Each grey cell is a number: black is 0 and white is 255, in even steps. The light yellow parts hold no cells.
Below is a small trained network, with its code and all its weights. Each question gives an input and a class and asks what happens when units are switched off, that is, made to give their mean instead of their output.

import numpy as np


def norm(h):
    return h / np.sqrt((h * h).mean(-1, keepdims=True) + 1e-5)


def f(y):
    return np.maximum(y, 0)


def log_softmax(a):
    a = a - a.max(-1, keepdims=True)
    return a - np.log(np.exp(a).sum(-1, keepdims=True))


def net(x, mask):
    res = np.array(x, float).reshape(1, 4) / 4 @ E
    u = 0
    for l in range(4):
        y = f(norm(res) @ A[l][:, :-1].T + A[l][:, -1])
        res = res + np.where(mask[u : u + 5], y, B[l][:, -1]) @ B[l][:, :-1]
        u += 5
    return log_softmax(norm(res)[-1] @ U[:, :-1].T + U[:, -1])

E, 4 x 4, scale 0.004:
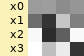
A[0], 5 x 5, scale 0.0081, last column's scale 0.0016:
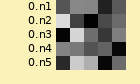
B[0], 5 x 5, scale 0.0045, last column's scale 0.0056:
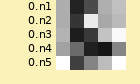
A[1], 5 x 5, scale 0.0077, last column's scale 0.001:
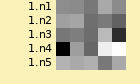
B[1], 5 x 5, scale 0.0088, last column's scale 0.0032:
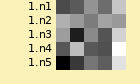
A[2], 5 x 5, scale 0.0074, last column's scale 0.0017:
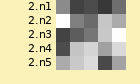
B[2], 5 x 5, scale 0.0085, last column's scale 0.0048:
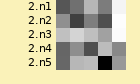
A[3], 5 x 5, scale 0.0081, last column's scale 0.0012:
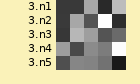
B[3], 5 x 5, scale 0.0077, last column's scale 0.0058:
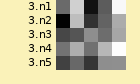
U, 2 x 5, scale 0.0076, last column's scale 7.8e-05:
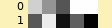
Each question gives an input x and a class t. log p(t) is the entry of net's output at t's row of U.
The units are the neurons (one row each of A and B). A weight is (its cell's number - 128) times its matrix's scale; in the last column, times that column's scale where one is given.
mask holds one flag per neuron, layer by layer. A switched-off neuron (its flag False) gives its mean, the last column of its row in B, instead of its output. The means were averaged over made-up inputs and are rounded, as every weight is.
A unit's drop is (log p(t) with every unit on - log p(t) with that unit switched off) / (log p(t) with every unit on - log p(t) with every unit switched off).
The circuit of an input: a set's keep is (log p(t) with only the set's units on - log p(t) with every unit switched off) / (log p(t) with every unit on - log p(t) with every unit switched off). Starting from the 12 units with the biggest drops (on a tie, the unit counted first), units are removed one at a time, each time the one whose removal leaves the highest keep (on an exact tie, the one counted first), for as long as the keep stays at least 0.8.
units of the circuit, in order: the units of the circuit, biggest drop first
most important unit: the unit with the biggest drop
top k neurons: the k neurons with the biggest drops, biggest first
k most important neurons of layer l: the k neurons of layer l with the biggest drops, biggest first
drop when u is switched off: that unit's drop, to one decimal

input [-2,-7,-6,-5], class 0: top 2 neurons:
(0.n3, 0.n5)
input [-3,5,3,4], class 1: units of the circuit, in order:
(0.n5, 3.n1)
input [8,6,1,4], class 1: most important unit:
0.n3
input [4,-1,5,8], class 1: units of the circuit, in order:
(0.n3, 0.n5, 1.n5)
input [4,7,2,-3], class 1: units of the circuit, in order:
(0.n5, 0.n3)
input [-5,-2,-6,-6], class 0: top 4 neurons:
(0.n3, 0.n5, 0.n1, 1.n5)
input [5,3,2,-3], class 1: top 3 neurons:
(0.n5, 1.n4, 0.n3)
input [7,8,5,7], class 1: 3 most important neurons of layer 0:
(0.n3, 0.n5, 0.n1)
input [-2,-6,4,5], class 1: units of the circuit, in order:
(0.n3, 0.n5)
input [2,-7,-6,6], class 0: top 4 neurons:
(0.n5, 0.n3, 0.n1, 1.n4)
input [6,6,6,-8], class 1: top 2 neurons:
(0.n5, 1.n4)
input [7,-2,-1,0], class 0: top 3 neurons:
(1.n4, 3.n2, 2.n5)
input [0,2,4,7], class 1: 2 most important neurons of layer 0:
(0.n3, 0.n5)
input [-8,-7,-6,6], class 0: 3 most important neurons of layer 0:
(0.n5, 0.n3, 0.n1)
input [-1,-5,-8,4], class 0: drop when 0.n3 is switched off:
0.4
